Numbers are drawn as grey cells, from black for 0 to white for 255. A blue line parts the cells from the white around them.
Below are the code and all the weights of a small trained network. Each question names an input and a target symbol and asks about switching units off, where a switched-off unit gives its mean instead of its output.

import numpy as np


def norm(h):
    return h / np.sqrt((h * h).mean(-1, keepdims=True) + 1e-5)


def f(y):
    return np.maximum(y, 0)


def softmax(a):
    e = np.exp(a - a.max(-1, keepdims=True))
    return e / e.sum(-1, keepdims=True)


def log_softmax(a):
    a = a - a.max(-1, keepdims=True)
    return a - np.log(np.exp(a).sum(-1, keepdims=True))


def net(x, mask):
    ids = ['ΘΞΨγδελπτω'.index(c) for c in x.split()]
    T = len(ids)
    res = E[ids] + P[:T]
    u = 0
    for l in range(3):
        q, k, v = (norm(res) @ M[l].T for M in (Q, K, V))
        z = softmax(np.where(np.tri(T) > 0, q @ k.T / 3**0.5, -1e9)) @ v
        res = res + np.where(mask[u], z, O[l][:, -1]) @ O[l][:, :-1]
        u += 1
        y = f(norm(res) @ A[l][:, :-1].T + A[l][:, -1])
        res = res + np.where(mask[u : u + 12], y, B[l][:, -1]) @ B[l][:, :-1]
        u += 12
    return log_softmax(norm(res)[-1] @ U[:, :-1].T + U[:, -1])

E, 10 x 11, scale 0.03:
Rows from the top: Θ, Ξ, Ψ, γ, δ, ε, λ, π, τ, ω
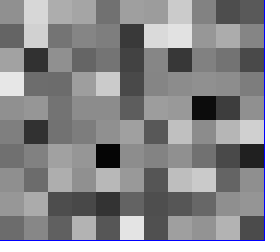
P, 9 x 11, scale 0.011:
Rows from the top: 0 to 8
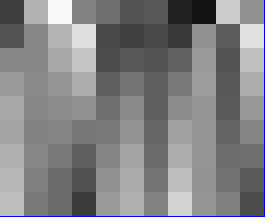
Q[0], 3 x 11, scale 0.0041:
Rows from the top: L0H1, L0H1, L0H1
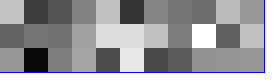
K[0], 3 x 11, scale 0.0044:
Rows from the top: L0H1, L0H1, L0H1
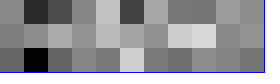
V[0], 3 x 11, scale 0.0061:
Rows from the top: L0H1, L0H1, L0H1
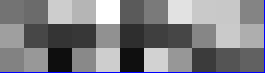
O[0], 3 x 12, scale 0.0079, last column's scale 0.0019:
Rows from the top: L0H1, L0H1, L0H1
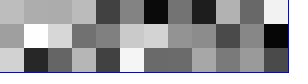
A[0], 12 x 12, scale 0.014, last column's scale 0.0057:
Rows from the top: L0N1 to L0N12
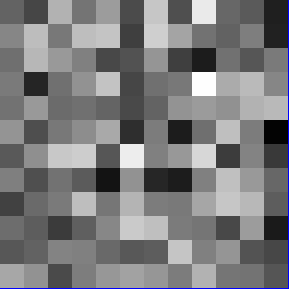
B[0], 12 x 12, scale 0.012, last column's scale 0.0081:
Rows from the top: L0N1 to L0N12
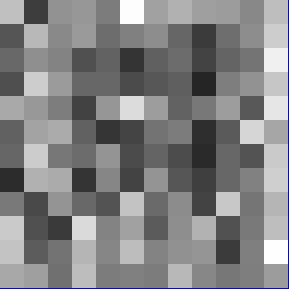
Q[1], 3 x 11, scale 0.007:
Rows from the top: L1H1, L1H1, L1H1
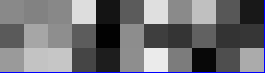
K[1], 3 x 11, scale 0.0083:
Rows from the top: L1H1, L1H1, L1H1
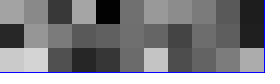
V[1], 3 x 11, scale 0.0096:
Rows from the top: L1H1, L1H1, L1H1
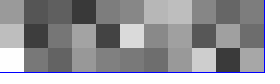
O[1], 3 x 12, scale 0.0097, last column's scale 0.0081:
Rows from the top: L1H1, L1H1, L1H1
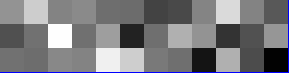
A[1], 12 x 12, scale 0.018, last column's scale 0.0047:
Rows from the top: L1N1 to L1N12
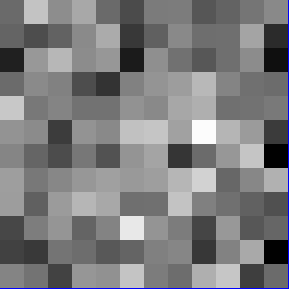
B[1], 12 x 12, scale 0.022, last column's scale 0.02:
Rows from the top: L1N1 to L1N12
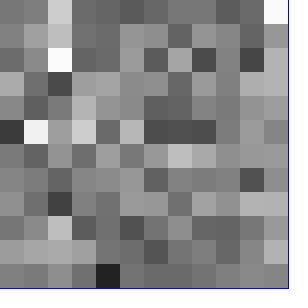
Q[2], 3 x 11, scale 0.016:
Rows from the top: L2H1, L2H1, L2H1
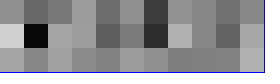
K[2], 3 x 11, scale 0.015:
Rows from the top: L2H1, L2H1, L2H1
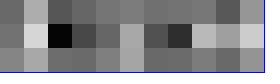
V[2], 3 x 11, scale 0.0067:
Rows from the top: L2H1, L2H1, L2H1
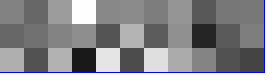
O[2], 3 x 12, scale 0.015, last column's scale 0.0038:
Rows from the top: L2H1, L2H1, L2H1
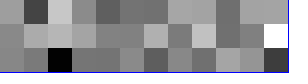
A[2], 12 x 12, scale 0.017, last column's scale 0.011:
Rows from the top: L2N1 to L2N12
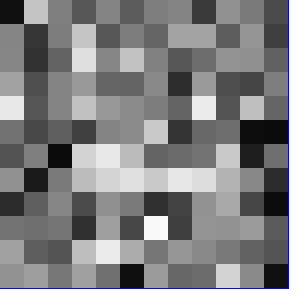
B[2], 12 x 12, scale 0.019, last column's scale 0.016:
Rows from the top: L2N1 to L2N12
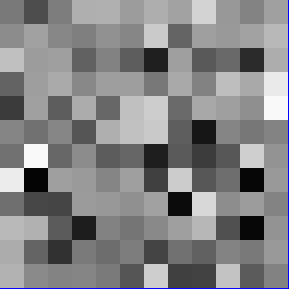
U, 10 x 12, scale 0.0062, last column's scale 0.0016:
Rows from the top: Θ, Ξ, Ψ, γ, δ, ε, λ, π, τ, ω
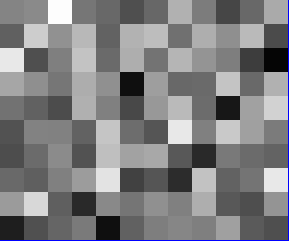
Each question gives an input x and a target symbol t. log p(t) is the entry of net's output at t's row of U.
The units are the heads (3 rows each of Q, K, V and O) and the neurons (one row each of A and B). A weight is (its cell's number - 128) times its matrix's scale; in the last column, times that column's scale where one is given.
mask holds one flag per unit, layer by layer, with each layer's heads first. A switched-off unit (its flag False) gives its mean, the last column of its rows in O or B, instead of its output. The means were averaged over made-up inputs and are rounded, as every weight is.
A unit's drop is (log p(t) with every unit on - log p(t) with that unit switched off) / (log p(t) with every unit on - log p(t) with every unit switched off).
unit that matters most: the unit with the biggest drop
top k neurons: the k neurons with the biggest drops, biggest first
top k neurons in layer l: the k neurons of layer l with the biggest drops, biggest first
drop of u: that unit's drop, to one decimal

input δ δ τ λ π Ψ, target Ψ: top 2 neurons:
[L0N1; L0N8]
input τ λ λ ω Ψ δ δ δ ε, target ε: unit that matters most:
L1H1
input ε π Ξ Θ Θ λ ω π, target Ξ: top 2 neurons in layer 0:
[L0N4; L0N11]
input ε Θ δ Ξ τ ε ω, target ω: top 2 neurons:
[L0N8; L1N12]
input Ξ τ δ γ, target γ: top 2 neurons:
[L0N4; L2N12]
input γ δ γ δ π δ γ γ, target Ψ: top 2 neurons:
[L2N8; L2N5]
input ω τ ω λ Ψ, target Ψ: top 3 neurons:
[L0N1; L1N1; L0N6]
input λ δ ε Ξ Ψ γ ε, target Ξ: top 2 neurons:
[L0N9; L2N5]
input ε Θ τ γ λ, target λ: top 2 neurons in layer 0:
[L0N7; L0N1]
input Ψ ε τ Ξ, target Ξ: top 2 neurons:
[L1N6; L0N2]
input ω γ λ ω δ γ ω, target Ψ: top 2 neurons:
[L2N8; L1N1]
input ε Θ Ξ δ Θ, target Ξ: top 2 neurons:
[L0N7; L1N9]
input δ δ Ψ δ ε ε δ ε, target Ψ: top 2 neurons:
[L1N1; L2N8]
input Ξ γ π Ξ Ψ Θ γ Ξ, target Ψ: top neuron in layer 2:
[L2N8]
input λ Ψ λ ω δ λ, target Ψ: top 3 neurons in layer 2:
[L2N8; L2N3; L2N11]
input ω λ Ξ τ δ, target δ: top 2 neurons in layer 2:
[L2N5; L2N1]
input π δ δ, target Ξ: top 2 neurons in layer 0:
[L0N10; L0N11]
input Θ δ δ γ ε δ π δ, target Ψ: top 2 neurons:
[L0N10; L2N8]
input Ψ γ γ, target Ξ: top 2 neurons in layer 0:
[L0N8; L0N3]
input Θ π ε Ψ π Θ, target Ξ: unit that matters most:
L0H1
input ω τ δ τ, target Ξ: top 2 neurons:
[L1N6; L1N7]
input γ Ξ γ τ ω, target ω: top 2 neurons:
[L0N9; L1N12]
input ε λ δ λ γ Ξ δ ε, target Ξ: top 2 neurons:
[L0N4; L2N5]
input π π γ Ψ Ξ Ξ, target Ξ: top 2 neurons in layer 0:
[L0N7; L0N4]
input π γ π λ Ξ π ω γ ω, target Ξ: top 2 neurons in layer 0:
[L0N5; L0N2]
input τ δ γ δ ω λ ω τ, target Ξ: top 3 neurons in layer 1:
[L1N6; L1N7; L1N12]
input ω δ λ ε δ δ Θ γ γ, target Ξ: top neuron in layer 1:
[L1N9]
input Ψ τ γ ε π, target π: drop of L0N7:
0.6
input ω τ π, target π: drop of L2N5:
0.3
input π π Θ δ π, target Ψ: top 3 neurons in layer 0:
[L0N3; L0N8; L0N11]
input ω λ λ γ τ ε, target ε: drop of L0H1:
0.5
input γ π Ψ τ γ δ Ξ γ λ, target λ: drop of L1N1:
0.0
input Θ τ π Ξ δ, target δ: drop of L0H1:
1.2
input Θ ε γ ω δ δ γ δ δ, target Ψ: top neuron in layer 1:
[L1N9]
